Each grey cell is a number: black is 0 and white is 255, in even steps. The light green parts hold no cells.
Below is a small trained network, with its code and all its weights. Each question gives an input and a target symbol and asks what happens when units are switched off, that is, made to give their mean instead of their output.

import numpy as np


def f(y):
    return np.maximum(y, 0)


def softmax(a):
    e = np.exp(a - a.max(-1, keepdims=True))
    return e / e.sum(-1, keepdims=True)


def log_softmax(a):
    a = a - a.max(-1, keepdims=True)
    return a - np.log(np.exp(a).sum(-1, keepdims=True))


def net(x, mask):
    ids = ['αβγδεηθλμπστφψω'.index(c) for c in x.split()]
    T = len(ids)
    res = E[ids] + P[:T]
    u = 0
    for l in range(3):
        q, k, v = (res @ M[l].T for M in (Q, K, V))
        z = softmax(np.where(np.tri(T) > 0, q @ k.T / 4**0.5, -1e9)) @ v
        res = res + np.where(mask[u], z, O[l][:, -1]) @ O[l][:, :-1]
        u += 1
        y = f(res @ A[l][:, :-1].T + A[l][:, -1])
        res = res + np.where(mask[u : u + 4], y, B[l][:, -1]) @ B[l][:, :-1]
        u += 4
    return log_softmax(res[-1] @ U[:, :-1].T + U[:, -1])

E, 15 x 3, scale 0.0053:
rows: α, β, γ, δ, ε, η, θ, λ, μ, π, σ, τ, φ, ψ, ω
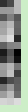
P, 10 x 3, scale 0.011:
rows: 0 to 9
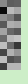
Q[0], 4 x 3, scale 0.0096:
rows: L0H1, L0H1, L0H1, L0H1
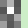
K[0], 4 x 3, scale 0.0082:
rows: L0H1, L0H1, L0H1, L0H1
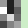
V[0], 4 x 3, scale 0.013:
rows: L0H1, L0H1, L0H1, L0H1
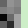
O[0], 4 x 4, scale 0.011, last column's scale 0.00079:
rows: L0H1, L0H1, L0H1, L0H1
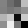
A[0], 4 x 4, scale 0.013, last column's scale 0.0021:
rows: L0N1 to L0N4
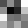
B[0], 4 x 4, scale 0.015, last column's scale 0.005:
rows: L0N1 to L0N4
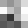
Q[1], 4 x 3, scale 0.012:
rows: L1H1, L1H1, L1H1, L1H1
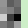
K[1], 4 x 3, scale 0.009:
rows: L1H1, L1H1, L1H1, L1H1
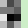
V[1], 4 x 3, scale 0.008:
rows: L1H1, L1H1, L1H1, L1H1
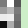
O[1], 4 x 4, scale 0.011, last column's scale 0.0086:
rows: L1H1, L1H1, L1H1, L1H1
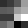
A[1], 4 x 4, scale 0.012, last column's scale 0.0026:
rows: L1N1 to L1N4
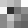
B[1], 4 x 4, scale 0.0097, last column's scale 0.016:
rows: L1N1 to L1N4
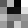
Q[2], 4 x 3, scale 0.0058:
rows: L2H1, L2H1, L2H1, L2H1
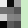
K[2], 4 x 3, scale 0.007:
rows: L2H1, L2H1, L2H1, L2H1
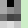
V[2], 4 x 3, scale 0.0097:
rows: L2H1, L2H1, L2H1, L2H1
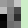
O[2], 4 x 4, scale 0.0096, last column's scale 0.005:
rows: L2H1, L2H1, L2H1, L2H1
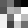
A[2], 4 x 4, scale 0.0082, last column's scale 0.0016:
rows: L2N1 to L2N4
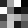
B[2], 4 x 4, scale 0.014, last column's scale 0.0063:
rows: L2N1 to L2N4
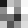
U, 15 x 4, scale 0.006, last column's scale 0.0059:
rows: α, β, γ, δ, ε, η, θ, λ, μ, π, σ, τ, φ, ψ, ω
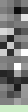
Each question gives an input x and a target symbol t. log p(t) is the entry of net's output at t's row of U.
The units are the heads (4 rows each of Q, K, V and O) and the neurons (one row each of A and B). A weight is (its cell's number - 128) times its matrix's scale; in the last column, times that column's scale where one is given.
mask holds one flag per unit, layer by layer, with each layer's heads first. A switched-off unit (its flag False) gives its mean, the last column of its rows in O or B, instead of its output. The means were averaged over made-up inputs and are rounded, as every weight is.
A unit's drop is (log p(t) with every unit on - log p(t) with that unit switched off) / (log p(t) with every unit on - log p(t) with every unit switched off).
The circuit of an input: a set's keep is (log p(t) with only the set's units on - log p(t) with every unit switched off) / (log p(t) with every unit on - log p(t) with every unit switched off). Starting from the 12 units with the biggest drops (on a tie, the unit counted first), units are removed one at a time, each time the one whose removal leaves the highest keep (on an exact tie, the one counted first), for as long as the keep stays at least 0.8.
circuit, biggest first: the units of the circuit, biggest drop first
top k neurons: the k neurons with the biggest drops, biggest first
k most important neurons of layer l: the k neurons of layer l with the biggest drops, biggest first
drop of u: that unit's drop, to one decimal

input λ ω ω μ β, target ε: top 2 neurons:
(L1N1, L2N2)
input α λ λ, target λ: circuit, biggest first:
(L2H1)
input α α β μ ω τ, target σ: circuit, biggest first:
(L0H1, L1H1, L0N1)
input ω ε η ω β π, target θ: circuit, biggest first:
(L1H1, L0H1, L2H1)
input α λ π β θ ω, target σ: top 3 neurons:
(L1N1, L0N1, L0N3)
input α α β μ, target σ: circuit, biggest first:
(L0H1, L1H1, L0N1)
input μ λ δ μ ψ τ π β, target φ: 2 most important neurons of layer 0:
(L0N2, L0N1)
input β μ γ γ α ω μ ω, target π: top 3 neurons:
(L1N2, L0N3, L0N2)
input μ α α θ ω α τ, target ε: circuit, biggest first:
(L2N2, L0N2)
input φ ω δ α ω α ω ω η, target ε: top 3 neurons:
(L1N1, L0N3, L2N2)
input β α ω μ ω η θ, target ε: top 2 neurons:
(L1N1, L0N3)
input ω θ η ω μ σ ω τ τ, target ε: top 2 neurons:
(L1N1, L1N2)
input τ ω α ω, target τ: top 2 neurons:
(L1N1, L0N2)
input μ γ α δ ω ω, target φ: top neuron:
(L0N2)
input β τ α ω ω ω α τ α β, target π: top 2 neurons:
(L1N2, L0N3)
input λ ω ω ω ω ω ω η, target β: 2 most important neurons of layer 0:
(L0N2, L0N1)
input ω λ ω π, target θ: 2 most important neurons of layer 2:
(L2N1, L2N3)
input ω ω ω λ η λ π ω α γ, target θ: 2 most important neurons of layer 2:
(L2N1, L2N3)
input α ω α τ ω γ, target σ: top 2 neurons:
(L1N1, L1N2)
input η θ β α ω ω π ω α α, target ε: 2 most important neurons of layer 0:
(L0N2, L0N4)
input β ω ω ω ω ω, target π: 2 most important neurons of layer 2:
(L2N1, L2N3)
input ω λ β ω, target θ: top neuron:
(L1N1)
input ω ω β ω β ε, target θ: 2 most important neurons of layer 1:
(L1N1, L1N2)
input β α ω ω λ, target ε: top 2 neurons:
(L0N1, L1N1)
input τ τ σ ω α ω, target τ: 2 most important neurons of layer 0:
(L0N1, L0N2)
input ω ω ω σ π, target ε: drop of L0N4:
0.1
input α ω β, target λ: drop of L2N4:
-0.1
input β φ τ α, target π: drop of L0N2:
0.3
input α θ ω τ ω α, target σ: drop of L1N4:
0.0
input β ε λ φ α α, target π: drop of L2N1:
0.2
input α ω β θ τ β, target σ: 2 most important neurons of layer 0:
(L0N3, L0N1)
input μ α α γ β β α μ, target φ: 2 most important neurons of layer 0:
(L0N2, L0N3)
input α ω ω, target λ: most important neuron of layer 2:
(L2N1)
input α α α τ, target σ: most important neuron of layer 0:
(L0N1)
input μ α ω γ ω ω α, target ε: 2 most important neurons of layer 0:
(L0N3, L0N1)
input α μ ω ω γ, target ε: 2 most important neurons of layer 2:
(L2N2, L2N1)
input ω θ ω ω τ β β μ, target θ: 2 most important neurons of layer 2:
(L2N1, L2N3)
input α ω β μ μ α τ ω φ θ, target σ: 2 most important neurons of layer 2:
(L2N1, L2N2)
